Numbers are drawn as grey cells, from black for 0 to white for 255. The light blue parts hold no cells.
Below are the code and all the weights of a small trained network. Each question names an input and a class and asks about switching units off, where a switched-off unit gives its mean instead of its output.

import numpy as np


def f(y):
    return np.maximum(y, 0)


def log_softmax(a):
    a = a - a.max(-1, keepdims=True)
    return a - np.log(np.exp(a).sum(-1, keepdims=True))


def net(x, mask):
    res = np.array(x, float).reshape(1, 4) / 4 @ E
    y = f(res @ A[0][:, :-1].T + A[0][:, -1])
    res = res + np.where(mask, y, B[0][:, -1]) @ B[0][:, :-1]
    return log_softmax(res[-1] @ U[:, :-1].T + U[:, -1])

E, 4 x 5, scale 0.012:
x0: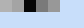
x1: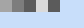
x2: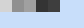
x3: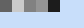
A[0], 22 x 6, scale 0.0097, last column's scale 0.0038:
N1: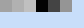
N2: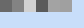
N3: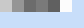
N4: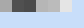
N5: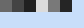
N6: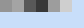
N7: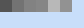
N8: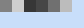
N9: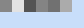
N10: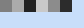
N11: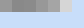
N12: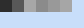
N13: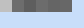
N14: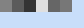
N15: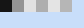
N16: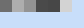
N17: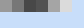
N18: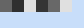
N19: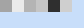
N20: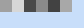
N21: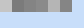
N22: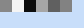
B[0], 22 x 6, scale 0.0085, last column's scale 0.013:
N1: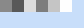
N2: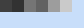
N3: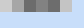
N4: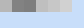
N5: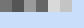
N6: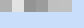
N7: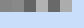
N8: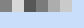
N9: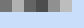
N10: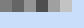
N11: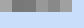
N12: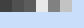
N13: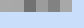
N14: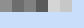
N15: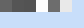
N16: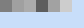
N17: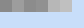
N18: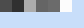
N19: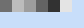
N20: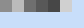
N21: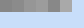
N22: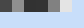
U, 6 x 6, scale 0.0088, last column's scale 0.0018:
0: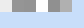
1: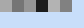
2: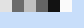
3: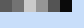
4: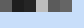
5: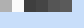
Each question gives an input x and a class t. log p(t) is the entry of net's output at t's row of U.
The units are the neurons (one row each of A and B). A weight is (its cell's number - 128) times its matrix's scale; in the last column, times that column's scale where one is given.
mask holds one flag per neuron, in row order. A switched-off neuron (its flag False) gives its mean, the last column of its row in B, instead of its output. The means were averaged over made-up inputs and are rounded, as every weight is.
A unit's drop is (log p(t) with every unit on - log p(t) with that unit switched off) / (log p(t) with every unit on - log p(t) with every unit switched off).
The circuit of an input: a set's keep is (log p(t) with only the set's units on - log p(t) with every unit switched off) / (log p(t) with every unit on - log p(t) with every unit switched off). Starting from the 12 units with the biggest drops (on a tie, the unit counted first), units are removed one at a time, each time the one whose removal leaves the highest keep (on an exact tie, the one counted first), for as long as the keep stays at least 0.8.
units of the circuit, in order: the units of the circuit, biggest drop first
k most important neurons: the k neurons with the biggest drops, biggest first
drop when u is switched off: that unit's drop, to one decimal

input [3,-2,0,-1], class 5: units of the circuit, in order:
(N1 N18)
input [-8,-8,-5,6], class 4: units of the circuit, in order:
(N15)
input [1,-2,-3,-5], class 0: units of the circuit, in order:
(N22 N4)
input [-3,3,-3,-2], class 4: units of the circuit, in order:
(N6 N1)
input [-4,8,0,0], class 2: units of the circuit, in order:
(N15 N19 N8)
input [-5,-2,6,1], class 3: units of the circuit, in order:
(N18 N14)
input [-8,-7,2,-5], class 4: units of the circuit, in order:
(N15 N12)
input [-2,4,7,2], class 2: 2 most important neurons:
(N1 N22)
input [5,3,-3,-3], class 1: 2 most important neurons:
(N15 N10)
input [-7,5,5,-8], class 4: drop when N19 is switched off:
0.2
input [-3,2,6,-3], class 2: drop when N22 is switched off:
0.2
